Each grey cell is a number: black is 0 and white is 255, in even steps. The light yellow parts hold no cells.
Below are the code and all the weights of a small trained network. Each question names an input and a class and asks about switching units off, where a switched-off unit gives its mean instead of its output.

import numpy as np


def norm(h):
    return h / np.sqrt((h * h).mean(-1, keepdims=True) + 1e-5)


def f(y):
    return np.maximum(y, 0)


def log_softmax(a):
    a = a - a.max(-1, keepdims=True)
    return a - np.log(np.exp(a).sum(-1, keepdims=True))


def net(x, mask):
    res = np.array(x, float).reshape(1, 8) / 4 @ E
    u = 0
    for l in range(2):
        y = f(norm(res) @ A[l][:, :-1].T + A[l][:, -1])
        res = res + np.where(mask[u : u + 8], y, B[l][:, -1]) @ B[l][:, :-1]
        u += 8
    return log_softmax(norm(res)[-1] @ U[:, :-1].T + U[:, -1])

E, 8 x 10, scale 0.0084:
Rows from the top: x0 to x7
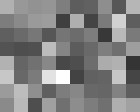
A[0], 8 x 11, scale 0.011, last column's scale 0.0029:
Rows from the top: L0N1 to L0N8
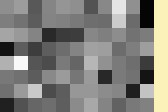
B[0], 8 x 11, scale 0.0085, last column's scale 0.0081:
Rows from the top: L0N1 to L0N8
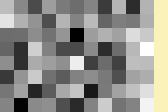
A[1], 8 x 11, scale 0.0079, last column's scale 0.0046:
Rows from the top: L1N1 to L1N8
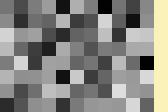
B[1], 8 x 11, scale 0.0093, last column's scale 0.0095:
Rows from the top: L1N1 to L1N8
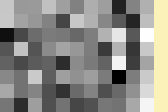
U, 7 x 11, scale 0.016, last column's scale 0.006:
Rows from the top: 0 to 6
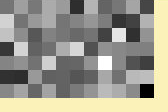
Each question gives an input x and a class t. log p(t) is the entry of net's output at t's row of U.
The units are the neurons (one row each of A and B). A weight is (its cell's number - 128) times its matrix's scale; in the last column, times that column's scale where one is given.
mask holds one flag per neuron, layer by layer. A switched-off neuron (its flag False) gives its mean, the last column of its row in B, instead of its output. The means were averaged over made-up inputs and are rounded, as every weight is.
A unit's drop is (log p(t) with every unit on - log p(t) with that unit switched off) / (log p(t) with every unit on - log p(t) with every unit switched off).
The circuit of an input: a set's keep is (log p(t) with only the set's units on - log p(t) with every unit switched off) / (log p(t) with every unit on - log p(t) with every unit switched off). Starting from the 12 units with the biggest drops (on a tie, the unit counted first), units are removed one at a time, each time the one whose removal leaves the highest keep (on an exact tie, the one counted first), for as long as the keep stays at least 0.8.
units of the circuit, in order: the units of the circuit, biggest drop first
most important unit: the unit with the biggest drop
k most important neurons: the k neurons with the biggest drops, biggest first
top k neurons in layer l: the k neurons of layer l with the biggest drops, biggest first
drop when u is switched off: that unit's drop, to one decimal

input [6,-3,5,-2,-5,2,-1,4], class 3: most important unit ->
L0N8
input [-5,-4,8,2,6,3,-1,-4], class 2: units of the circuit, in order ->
[L0N2 L1N8]
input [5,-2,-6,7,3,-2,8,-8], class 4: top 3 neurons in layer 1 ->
[L1N2 L1N3 L1N8]
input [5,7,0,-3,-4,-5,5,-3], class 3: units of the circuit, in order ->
[L0N7 L0N8]
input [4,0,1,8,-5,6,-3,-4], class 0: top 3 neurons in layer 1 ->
[L1N3 L1N8 L1N6]
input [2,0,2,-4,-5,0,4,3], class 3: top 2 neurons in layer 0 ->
[L0N4 L0N8]
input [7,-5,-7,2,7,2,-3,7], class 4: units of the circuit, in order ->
[L0N4 L1N8]
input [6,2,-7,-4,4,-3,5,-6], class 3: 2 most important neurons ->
[L0N7 L0N4]
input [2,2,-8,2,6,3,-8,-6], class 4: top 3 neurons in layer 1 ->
[L1N6 L1N8 L1N1]
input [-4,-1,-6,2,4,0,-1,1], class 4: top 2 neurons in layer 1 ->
[L1N2 L1N6]
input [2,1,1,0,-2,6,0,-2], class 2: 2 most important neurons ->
[L0N8 L0N4]
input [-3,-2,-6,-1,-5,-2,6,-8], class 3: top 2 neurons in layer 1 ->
[L1N4 L1N8]
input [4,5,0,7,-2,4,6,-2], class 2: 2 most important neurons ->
[L0N4 L1N5]
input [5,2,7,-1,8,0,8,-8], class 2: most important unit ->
L1N4
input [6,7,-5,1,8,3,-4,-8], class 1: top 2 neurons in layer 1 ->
[L1N2 L1N6]
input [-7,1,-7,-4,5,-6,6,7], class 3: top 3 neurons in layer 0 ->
[L0N7 L0N8 L0N4]
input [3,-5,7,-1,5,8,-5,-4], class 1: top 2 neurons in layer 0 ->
[L0N7 L0N6]
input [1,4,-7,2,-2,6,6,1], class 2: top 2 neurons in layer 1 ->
[L1N5 L1N1]
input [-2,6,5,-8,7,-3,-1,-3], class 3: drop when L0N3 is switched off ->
-0.1
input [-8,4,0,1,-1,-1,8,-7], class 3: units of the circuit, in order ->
[L0N7]
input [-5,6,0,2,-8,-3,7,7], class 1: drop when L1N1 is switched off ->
0.2
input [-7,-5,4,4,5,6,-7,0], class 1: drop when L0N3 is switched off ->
0.1
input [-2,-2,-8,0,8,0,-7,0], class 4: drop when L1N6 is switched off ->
0.1
